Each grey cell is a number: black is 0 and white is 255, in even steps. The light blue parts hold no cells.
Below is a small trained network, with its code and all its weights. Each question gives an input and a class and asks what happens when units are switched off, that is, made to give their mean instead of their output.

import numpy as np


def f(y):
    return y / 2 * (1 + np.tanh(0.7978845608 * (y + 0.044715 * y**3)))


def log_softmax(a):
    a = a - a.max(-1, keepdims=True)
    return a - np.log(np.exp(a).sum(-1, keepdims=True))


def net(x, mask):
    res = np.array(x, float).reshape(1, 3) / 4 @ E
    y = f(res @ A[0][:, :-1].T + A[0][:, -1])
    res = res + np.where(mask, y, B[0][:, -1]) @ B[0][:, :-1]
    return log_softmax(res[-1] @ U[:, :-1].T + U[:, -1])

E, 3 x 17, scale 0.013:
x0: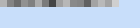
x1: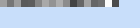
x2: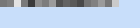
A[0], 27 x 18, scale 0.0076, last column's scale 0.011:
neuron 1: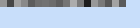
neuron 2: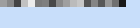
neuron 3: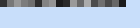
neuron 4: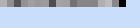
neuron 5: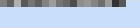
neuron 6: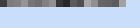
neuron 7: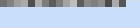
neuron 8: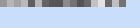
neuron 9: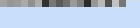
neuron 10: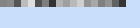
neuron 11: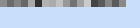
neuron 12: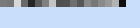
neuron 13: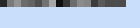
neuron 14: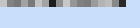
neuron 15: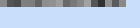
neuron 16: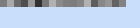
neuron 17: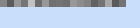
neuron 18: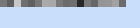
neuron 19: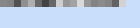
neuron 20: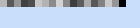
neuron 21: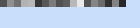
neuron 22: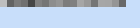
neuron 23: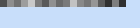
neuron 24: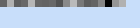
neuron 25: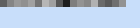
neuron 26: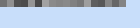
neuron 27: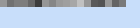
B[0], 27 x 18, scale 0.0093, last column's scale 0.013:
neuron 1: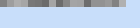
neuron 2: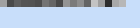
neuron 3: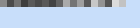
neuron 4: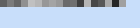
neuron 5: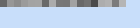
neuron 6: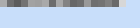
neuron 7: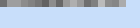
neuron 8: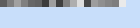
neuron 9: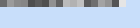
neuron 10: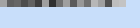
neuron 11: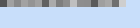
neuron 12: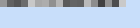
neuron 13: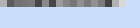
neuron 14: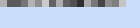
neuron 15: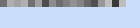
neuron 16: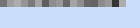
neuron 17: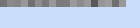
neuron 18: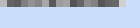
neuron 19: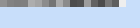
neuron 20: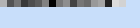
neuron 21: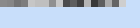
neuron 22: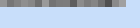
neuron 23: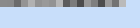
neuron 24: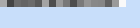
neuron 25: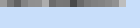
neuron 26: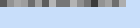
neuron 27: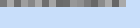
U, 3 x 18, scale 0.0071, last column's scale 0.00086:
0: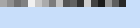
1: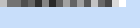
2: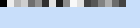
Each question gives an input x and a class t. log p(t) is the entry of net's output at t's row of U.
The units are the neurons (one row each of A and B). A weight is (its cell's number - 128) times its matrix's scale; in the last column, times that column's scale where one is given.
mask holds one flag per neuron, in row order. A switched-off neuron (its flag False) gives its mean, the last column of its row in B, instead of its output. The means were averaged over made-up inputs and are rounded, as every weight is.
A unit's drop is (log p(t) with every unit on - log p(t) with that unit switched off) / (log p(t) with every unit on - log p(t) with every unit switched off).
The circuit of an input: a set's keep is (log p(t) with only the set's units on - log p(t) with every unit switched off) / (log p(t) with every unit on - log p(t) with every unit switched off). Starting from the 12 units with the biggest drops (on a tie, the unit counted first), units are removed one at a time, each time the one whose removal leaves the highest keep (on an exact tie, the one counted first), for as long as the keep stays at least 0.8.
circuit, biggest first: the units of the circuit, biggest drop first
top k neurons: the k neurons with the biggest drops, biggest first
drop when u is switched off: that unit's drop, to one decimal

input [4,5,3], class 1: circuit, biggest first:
(neuron 20)
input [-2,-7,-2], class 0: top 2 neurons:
(neuron 21; neuron 23)
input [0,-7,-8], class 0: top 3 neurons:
(neuron 21; neuron 19; neuron 23)
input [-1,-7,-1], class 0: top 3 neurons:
(neuron 21; neuron 23; neuron 20)
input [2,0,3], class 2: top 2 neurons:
(neuron 20; neuron 24)
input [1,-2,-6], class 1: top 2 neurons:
(neuron 10; neuron 2)
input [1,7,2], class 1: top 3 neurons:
(neuron 20; neuron 21; neuron 19)
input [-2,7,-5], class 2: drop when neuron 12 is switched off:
0.0
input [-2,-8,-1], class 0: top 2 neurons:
(neuron 21; neuron 23)
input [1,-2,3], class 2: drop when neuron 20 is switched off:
0.2
